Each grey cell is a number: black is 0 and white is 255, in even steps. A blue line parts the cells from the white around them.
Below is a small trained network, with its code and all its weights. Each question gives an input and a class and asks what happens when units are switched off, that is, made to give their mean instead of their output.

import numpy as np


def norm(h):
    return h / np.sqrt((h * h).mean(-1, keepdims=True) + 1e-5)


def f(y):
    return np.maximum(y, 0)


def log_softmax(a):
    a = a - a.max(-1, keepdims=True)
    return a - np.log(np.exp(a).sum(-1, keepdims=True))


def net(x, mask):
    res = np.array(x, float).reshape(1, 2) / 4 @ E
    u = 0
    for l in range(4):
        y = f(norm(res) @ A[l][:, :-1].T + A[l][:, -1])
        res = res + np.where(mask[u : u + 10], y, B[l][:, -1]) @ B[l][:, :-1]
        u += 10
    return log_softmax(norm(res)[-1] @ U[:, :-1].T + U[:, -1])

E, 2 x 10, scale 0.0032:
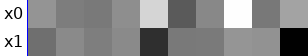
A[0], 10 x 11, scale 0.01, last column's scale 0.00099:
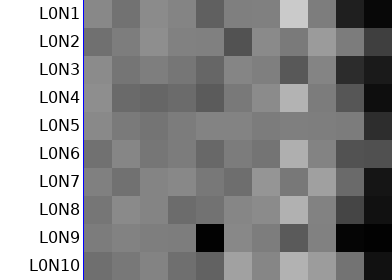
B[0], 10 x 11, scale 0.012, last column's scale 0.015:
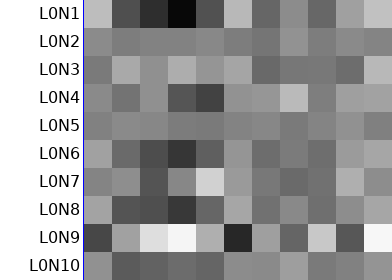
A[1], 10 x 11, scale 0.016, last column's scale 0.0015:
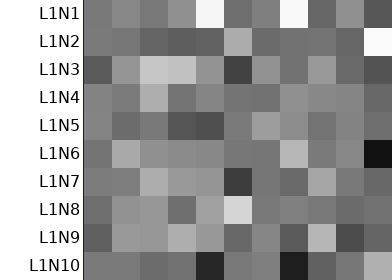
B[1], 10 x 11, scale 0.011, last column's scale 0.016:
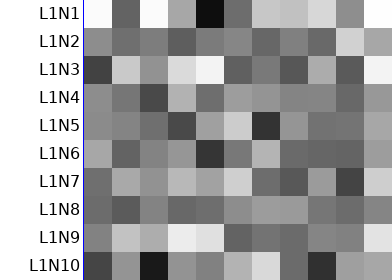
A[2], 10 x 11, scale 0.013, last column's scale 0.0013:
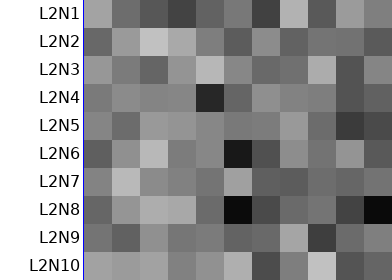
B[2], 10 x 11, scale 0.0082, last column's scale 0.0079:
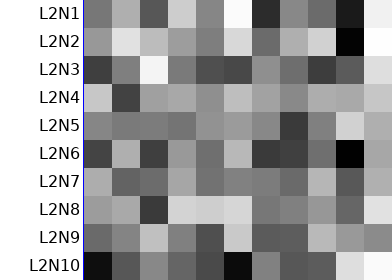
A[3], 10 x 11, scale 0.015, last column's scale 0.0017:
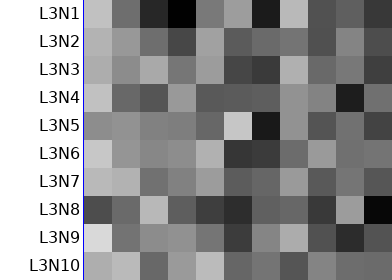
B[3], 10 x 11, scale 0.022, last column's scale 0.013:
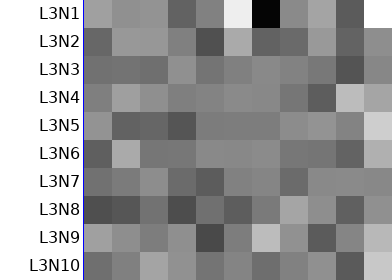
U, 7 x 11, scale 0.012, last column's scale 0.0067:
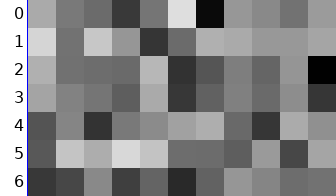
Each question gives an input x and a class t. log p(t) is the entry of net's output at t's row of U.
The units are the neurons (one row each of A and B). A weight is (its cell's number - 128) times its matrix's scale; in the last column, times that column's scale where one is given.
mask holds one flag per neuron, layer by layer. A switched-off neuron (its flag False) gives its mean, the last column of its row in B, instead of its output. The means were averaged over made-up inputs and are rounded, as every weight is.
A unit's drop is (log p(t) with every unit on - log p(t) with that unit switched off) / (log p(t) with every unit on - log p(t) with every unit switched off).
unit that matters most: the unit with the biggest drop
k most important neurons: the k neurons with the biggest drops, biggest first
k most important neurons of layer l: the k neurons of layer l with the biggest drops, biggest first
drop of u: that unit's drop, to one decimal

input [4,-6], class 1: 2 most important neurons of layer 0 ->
(L0N1 L0N9)
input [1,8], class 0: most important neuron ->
(L0N1)
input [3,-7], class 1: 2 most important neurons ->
(L0N1 L0N9)
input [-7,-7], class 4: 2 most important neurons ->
(L0N9 L1N10)
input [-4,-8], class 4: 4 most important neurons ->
(L0N9 L0N4 L0N1 L0N8)
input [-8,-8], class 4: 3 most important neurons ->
(L0N9 L1N10 L0N1)
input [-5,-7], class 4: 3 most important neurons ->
(L0N9 L0N1 L0N4)
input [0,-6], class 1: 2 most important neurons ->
(L0N1 L0N6)
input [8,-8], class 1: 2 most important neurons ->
(L0N9 L0N1)
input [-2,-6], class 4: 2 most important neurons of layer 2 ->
(L2N1 L2N2)
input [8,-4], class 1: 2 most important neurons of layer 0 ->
(L0N9 L0N1)
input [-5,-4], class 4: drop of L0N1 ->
1.0
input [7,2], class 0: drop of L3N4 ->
0.0
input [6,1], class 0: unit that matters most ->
L0N9
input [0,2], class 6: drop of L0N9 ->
1.1
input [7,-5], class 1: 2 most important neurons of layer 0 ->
(L0N9 L0N1)
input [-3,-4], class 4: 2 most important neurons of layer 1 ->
(L1N10 L1N1)
